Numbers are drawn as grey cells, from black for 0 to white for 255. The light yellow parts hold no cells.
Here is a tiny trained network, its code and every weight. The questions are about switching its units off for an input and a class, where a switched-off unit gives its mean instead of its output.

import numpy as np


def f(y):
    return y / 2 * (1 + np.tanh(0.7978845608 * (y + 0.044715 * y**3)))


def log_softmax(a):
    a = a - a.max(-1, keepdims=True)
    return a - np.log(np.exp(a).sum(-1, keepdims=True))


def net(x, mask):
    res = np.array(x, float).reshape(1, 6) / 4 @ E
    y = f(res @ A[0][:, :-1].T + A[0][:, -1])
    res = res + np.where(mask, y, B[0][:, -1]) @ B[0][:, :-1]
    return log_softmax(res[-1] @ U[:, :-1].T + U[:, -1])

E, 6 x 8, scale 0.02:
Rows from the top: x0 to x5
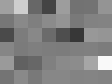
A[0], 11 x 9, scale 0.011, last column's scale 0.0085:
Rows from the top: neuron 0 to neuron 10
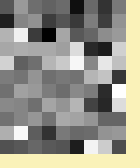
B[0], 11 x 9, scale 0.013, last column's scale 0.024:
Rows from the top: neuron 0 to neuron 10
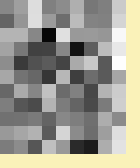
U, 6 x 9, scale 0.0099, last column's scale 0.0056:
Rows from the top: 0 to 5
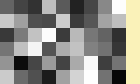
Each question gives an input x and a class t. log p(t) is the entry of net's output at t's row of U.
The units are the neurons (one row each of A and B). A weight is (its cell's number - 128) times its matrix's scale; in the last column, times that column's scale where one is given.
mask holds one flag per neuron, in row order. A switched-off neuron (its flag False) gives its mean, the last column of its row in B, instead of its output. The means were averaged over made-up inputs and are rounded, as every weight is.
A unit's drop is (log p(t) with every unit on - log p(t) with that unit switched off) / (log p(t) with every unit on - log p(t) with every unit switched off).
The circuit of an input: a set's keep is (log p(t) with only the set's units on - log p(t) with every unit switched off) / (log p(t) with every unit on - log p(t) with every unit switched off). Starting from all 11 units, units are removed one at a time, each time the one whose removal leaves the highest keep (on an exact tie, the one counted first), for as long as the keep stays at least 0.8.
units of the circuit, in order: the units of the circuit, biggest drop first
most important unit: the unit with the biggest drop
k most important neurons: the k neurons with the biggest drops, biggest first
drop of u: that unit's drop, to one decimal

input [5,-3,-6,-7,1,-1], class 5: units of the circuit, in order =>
(neuron 4)
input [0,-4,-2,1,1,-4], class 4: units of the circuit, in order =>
(neuron 2; neuron 10; neuron 9)
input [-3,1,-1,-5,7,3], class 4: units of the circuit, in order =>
(neuron 4; neuron 2)
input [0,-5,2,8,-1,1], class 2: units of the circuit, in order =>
(neuron 2; neuron 3)
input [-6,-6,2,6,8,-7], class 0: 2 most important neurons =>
(neuron 10; neuron 2)
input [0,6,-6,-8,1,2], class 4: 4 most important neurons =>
(neuron 4; neuron 2; neuron 10; neuron 9)
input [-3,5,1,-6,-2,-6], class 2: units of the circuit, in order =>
(neuron 2; neuron 10)
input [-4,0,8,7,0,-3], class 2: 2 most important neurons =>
(neuron 1; neuron 3)
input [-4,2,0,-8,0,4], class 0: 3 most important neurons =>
(neuron 2; neuron 4; neuron 1)
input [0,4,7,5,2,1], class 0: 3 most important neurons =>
(neuron 2; neuron 10; neuron 9)
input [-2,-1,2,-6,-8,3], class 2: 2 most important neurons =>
(neuron 1; neuron 2)
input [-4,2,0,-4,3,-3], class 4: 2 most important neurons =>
(neuron 2; neuron 3)
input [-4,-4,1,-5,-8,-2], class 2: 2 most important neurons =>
(neuron 1; neuron 0)
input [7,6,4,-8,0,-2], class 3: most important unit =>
neuron 3
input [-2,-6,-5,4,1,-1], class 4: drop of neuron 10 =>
0.3
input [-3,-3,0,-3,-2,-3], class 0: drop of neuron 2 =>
0.5
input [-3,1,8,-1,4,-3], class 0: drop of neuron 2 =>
0.5
